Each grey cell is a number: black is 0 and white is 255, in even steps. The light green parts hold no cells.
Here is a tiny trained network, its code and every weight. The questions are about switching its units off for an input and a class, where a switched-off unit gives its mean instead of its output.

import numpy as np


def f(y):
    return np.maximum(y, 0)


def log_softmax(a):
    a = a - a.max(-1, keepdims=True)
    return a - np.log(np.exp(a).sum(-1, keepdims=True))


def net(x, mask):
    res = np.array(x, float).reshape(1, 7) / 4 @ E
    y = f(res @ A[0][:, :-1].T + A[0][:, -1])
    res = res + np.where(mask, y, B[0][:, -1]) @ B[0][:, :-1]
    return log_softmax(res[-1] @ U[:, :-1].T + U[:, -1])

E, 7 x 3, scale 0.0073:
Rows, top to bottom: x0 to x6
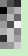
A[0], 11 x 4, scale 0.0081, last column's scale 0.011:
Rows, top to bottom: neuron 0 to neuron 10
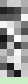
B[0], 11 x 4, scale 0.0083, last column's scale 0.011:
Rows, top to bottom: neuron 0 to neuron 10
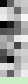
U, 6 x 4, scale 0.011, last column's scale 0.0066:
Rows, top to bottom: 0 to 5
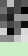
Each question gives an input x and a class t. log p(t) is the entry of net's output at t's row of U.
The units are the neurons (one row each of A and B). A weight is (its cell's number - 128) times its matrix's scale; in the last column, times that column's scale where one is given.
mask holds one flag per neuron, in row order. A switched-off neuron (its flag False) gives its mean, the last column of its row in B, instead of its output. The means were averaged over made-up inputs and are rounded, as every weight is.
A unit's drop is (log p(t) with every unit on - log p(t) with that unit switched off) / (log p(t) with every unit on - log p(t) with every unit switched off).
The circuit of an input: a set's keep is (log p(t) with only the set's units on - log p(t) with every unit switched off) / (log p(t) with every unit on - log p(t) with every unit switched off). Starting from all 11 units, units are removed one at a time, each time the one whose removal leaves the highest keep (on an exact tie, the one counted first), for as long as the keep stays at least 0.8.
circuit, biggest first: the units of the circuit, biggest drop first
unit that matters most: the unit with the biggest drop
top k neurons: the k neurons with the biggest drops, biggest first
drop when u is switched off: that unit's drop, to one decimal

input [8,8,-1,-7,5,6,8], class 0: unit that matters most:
neuron 6
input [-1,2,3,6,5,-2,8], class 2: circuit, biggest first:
neuron 8; neuron 3
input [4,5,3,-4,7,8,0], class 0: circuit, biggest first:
neuron 6; neuron 10
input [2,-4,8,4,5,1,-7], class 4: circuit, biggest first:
neuron 5; neuron 7; neuron 9
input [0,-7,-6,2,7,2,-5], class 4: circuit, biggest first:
neuron 5; neuron 9
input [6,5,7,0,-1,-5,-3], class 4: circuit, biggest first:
neuron 7; neuron 0
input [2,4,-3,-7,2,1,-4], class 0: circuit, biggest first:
neuron 5; neuron 6
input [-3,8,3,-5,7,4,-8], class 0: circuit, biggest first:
neuron 6; neuron 10
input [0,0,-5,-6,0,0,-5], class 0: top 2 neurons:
neuron 5; neuron 8
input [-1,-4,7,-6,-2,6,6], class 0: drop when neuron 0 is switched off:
-0.1
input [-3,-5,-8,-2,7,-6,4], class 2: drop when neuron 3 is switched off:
0.3
